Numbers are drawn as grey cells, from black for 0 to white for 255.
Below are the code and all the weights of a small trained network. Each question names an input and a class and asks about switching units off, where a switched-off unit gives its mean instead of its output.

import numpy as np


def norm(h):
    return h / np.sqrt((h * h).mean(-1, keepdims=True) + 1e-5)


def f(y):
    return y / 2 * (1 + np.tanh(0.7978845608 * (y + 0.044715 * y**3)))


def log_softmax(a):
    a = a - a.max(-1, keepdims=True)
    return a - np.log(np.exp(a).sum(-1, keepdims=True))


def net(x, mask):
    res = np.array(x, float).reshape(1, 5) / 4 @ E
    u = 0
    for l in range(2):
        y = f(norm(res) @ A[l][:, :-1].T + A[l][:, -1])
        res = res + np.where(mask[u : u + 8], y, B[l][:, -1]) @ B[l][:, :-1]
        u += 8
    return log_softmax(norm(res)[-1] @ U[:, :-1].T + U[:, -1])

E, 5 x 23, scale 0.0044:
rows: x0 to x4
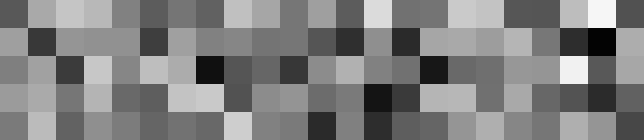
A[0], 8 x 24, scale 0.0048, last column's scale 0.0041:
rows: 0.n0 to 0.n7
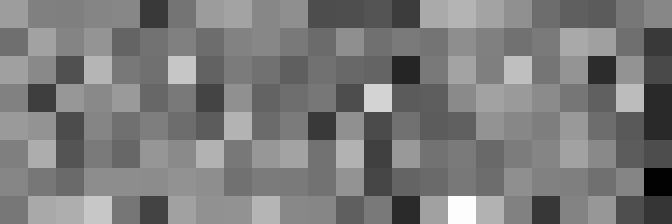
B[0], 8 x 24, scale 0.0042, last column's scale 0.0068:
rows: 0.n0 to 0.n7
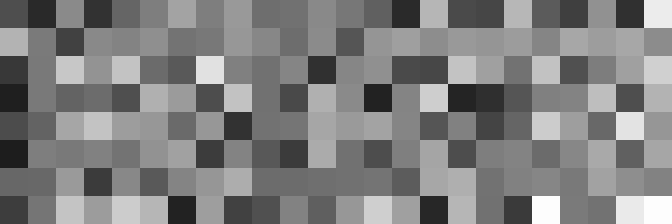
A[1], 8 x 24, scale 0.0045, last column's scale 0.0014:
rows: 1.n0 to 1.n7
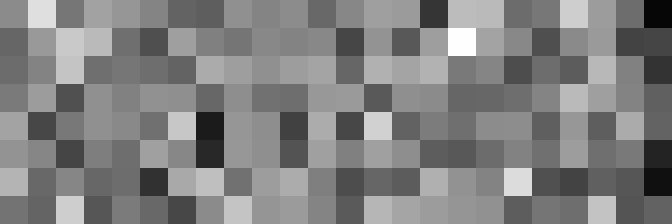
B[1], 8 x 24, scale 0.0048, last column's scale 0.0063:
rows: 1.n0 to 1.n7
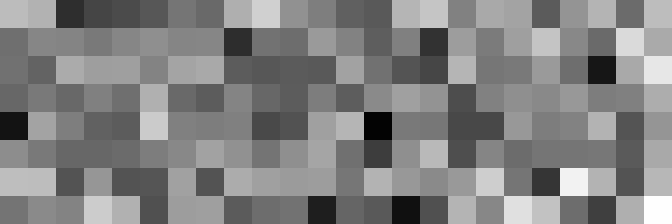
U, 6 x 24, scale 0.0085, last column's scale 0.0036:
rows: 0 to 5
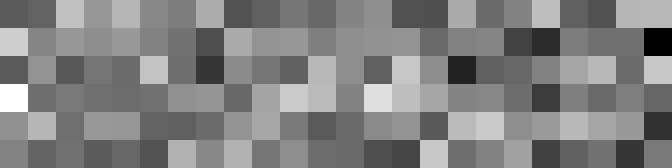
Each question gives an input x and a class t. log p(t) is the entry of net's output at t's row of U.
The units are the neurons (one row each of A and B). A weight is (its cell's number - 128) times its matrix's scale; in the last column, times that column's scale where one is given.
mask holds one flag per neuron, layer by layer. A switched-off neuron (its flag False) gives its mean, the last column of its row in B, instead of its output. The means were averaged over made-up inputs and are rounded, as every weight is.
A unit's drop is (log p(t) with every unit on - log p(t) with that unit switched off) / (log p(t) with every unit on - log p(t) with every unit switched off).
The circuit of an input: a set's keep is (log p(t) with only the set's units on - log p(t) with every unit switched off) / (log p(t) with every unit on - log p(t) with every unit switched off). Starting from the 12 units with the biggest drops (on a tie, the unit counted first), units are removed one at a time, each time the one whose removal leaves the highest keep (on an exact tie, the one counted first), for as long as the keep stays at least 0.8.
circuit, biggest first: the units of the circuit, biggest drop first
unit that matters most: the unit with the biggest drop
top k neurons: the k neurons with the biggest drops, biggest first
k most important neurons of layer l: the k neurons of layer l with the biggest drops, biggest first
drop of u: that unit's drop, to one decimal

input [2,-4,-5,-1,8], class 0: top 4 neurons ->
(1.n7; 1.n2; 1.n6; 0.n4)
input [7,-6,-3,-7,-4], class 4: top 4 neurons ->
(0.n0; 1.n0; 0.n2; 0.n7)
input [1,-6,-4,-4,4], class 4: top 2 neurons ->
(0.n0; 1.n7)
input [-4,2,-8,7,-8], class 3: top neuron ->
(1.n6)
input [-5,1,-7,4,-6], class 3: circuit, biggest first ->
(1.n6; 1.n7)
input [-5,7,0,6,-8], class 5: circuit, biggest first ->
(0.n7; 1.n6)
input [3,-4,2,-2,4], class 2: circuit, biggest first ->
(0.n2; 1.n3)
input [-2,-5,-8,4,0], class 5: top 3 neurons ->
(0.n7; 1.n6; 0.n2)
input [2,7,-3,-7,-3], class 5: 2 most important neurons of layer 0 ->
(0.n3; 0.n7)
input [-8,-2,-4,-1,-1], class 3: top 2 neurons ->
(0.n7; 0.n3)
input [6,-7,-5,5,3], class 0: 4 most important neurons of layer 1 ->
(1.n2; 1.n7; 1.n6; 1.n1)
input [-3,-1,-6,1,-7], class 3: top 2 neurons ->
(0.n7; 1.n6)
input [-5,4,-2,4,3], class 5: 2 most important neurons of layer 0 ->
(0.n0; 0.n7)
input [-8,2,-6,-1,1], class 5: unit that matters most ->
0.n0
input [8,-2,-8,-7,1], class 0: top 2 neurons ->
(1.n2; 1.n7)
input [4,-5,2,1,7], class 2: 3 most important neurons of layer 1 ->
(1.n7; 1.n3; 1.n2)
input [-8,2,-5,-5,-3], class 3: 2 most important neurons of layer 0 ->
(0.n7; 0.n2)
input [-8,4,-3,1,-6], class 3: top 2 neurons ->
(1.n6; 1.n7)
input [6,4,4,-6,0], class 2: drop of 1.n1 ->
0.0
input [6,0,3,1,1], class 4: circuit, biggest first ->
(1.n0)
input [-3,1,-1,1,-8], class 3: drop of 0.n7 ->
0.3
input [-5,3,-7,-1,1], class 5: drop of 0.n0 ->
0.2
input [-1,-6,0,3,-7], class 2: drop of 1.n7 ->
0.1
